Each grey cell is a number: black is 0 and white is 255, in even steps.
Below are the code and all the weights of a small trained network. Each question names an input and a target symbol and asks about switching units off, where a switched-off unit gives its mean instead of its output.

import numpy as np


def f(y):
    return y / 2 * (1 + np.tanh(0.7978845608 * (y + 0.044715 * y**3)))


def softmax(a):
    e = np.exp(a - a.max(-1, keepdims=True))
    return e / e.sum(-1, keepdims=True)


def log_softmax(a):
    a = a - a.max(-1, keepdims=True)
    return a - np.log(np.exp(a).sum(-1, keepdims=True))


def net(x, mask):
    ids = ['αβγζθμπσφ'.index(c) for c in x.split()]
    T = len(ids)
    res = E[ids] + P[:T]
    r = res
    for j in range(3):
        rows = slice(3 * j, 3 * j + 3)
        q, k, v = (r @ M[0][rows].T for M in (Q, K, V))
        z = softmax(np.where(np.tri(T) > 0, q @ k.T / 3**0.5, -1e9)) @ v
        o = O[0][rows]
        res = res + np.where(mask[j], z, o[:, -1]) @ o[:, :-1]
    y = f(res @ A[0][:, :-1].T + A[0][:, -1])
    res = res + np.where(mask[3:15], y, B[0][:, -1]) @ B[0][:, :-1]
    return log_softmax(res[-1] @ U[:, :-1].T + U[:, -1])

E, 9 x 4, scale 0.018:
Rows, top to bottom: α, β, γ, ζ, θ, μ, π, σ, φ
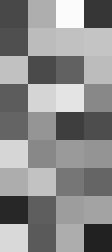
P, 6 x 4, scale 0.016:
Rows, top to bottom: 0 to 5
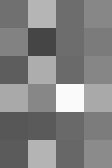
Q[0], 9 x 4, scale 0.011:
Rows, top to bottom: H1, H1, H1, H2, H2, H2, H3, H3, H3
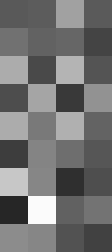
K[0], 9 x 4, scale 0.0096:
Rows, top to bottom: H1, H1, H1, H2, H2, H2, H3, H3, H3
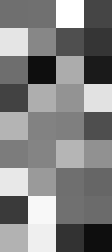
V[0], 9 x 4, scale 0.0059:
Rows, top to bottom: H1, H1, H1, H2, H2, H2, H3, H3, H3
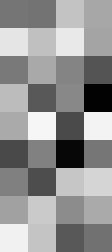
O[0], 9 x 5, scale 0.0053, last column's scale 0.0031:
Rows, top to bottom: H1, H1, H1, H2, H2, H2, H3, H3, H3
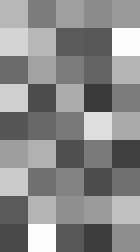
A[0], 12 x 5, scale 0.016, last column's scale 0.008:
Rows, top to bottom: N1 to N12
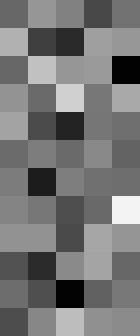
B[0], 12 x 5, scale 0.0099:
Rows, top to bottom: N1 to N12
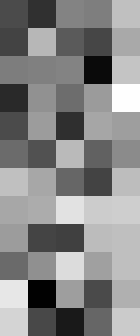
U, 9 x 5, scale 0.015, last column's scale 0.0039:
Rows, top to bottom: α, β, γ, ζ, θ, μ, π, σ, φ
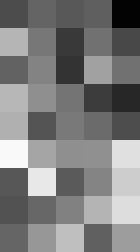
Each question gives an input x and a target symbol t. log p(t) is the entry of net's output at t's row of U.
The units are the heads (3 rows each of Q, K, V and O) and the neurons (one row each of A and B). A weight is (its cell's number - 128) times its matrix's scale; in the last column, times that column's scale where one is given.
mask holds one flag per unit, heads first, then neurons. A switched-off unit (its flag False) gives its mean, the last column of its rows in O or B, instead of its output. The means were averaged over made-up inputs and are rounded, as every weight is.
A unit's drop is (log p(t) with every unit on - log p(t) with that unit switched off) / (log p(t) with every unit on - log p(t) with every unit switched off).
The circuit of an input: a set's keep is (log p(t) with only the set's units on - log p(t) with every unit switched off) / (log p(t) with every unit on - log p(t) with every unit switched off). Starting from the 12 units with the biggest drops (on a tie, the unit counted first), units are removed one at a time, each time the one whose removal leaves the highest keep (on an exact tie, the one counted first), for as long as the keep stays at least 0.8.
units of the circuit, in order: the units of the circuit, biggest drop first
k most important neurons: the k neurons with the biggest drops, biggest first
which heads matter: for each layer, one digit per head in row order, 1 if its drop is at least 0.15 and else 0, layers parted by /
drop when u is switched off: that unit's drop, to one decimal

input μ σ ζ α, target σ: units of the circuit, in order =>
(N4, H3)
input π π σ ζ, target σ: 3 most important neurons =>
(N4, N7, N2)
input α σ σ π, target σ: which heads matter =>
001
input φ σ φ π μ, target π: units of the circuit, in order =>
(N11, N12, N2)
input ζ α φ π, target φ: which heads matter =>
010
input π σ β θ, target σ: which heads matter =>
101
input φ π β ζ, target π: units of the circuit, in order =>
(N4, N11)
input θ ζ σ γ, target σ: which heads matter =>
100
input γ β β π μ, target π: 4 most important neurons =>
(N11, N12, N2, N1)
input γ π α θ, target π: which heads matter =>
000
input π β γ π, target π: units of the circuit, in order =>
(N4, N11)
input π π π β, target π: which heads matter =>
100
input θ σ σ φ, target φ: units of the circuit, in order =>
(N4)
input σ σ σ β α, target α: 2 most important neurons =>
(N12, N4)
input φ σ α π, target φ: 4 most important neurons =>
(N4, N9, N12, N5)
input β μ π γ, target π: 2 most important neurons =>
(N4, N2)
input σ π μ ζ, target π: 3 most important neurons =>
(N4, N11, N1)
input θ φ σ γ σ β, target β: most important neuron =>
(N12)
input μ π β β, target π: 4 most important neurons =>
(N4, N11, N9, N1)
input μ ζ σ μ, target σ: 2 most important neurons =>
(N4, N7)
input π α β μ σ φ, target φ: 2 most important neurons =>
(N12, N9)
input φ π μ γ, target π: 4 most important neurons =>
(N4, N2, N11, N12)
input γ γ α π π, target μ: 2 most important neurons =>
(N4, N8)
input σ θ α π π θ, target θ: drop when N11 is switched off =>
0.8
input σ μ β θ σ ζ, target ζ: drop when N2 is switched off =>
0.0
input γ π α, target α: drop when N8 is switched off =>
0.1
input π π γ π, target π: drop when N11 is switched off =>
0.2
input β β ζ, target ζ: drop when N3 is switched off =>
0.5
